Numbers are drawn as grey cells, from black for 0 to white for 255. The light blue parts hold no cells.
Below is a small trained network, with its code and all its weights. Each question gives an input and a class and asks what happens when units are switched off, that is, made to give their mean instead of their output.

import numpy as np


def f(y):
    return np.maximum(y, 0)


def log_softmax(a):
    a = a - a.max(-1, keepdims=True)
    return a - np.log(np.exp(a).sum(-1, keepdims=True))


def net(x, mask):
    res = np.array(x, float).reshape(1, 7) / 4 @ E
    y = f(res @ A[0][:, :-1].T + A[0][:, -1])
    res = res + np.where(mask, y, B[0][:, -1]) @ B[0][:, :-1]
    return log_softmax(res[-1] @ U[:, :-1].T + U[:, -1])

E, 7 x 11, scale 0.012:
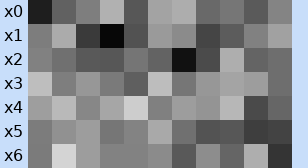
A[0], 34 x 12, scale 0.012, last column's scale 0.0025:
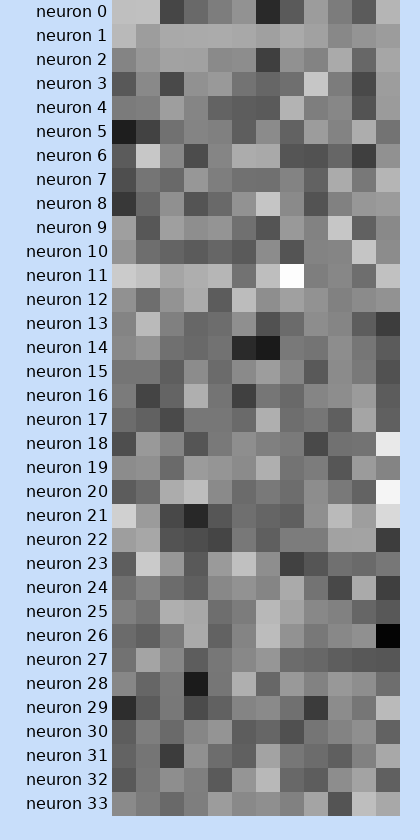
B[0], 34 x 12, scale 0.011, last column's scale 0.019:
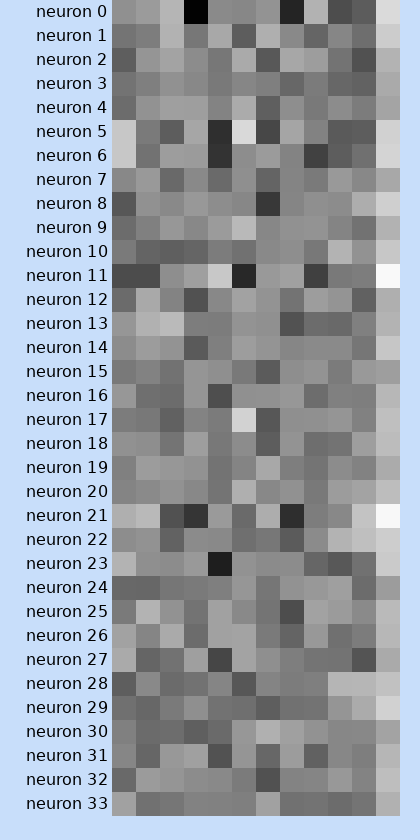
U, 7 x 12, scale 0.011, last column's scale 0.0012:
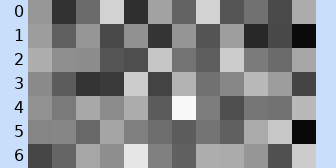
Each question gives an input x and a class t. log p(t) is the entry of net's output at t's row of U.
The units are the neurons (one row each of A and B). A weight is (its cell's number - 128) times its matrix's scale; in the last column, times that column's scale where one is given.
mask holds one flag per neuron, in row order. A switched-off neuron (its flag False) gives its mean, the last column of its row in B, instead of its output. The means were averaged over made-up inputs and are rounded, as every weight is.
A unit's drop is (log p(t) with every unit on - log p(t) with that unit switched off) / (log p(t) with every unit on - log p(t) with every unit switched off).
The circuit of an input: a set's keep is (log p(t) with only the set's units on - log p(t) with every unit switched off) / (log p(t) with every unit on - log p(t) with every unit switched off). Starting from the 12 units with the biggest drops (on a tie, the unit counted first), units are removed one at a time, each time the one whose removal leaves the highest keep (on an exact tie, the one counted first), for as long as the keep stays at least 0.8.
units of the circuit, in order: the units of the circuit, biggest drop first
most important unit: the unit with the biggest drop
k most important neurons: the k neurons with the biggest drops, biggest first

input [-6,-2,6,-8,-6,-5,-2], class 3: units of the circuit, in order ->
(neuron 21)
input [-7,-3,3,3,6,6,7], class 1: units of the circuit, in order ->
(neuron 0; neuron 11)
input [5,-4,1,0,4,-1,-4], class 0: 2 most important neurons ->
(neuron 0; neuron 21)
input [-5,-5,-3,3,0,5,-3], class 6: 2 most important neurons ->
(neuron 21; neuron 6)
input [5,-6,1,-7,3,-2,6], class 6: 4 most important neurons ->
(neuron 6; neuron 23; neuron 25; neuron 27)
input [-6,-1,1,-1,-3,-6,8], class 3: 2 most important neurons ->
(neuron 21; neuron 5)
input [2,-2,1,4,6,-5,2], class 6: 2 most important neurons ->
(neuron 21; neuron 6)
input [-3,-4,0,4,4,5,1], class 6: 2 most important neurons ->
(neuron 21; neuron 2)
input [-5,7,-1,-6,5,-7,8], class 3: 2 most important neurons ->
(neuron 21; neuron 22)
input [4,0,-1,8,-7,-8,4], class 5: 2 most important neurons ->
(neuron 0; neuron 28)
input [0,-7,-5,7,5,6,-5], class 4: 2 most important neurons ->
(neuron 1; neuron 8)
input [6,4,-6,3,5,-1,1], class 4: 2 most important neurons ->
(neuron 5; neuron 1)
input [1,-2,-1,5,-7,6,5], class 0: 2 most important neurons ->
(neuron 21; neuron 0)
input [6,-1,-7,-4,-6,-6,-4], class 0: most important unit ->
neuron 5
